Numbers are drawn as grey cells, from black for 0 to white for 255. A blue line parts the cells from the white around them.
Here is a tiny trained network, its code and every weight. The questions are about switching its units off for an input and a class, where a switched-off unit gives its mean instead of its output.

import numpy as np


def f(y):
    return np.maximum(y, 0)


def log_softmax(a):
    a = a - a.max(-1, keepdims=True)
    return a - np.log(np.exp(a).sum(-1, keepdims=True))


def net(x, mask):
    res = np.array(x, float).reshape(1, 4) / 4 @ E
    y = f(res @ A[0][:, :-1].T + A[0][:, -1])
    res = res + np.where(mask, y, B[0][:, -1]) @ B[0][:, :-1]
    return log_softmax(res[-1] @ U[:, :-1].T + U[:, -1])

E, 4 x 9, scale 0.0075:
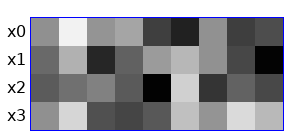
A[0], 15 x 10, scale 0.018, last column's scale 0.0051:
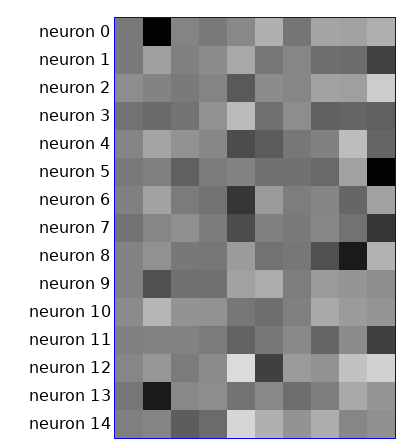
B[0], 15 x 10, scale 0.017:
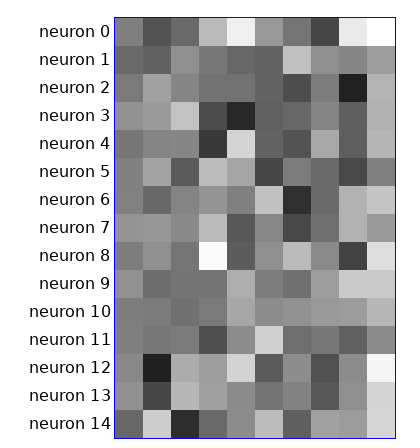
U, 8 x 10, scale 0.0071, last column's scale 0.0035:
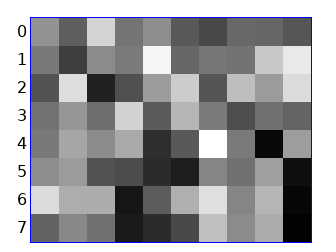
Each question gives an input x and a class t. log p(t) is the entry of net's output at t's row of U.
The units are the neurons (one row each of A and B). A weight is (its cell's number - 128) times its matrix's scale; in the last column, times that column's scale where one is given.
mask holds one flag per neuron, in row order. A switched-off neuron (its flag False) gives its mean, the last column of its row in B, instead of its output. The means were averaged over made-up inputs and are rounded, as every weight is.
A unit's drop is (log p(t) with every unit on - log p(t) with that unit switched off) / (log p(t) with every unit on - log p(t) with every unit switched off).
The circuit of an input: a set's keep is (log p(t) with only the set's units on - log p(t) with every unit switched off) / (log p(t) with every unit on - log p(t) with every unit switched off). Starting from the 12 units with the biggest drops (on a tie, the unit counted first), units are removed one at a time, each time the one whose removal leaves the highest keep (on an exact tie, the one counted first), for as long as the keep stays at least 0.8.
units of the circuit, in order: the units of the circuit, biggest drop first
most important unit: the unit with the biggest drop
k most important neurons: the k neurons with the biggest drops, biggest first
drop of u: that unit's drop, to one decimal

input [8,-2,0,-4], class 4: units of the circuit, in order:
(neuron 0; neuron 8)
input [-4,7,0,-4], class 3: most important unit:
neuron 8
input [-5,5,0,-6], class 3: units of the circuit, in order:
(neuron 8; neuron 12)
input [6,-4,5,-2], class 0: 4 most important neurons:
(neuron 14; neuron 0; neuron 4; neuron 9)
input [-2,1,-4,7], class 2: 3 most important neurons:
(neuron 14; neuron 0; neuron 13)
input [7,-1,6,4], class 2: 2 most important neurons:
(neuron 12; neuron 4)
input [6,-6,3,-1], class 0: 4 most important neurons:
(neuron 14; neuron 0; neuron 9; neuron 12)
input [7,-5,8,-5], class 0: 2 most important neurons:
(neuron 4; neuron 14)
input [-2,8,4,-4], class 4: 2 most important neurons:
(neuron 0; neuron 8)
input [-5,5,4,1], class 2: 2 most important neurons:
(neuron 12; neuron 14)
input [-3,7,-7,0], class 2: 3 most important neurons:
(neuron 14; neuron 0; neuron 13)
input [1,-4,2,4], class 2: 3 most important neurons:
(neuron 12; neuron 0; neuron 13)
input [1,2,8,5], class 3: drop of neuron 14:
0.4
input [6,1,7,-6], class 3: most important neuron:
(neuron 6)
